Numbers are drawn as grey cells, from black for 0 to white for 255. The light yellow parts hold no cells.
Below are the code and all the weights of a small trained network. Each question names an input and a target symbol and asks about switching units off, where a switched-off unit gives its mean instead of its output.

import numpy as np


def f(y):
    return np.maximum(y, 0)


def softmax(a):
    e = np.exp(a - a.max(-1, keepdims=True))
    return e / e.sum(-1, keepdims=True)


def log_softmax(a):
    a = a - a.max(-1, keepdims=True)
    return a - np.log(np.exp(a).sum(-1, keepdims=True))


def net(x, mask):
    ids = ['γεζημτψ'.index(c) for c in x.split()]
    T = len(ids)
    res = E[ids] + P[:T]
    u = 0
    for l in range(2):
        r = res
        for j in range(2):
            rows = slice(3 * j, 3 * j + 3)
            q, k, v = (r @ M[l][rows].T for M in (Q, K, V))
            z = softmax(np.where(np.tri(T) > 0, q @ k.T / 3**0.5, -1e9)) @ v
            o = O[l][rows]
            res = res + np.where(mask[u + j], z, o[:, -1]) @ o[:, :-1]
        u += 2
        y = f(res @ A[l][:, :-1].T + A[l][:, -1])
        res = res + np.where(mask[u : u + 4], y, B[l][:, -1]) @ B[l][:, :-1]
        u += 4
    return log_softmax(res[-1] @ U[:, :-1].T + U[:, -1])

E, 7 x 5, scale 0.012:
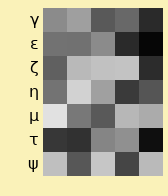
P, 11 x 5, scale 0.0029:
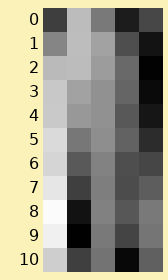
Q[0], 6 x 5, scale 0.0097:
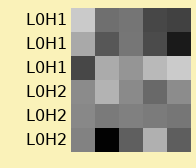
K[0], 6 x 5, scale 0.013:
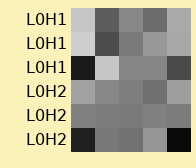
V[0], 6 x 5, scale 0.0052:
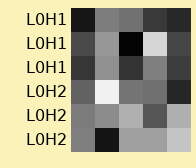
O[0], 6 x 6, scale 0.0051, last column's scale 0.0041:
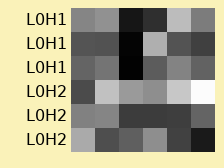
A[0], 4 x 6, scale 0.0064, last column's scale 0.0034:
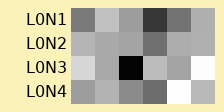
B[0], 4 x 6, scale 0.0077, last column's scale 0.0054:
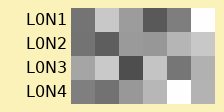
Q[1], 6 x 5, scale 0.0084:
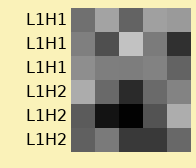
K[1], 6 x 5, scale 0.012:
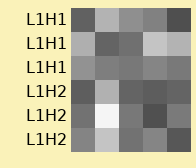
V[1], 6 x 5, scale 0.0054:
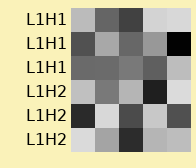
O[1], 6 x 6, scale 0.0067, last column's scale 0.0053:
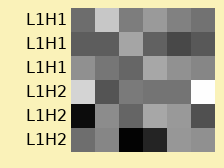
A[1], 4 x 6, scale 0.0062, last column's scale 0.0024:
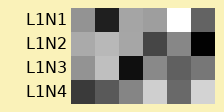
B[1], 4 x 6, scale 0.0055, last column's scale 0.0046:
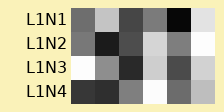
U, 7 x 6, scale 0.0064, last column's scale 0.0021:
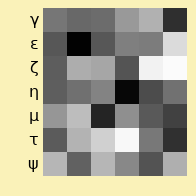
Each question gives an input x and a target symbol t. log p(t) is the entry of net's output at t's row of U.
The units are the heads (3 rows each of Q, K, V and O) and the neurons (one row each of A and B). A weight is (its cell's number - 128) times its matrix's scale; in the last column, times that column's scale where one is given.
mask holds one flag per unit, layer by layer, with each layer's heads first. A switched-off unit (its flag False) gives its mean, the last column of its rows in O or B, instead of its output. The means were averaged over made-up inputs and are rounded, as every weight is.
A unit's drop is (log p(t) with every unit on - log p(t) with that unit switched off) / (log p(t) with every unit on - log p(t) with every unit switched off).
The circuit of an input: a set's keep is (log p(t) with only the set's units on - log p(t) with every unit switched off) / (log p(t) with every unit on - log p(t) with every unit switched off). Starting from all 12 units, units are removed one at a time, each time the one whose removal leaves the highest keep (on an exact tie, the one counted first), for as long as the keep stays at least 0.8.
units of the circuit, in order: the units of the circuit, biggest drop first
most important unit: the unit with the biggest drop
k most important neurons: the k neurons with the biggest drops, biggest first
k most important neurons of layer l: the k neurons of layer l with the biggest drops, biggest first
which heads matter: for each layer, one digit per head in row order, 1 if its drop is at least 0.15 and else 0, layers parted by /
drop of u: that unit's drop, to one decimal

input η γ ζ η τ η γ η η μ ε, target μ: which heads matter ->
10 / 11
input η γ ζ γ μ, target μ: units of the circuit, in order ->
L0N3; L1H2; L1N3
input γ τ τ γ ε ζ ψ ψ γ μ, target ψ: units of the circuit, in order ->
L1H2; L0H1; L0N2
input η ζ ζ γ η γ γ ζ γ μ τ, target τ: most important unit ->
L1H1
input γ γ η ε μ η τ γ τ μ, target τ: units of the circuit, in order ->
L0N3; L1H2
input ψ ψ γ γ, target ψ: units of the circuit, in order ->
L1H2; L0H1
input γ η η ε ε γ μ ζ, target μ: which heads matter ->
00 / 01
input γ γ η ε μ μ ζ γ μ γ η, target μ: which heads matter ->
01 / 11
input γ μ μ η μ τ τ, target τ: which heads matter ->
10 / 11
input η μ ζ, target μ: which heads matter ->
00 / 11
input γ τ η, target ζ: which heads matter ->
11 / 01
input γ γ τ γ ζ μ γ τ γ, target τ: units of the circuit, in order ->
L0H1; L1H2
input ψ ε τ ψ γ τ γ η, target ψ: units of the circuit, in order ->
L1H2; L0H1; L0N2
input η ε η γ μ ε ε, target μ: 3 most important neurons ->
L0N4; L0N1; L1N3
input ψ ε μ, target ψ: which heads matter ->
10 / 11
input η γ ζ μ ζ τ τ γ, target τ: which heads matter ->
10 / 01
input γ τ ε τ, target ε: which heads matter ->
10 / 11
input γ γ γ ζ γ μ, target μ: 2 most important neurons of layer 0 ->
L0N3; L0N4
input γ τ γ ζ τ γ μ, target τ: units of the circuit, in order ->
L1H2; L0N3
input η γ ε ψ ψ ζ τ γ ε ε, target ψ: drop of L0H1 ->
0.9
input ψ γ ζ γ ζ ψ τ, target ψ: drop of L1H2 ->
0.8
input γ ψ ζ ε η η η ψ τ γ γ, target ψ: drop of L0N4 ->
0.2
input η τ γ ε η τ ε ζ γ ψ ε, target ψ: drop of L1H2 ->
1.0
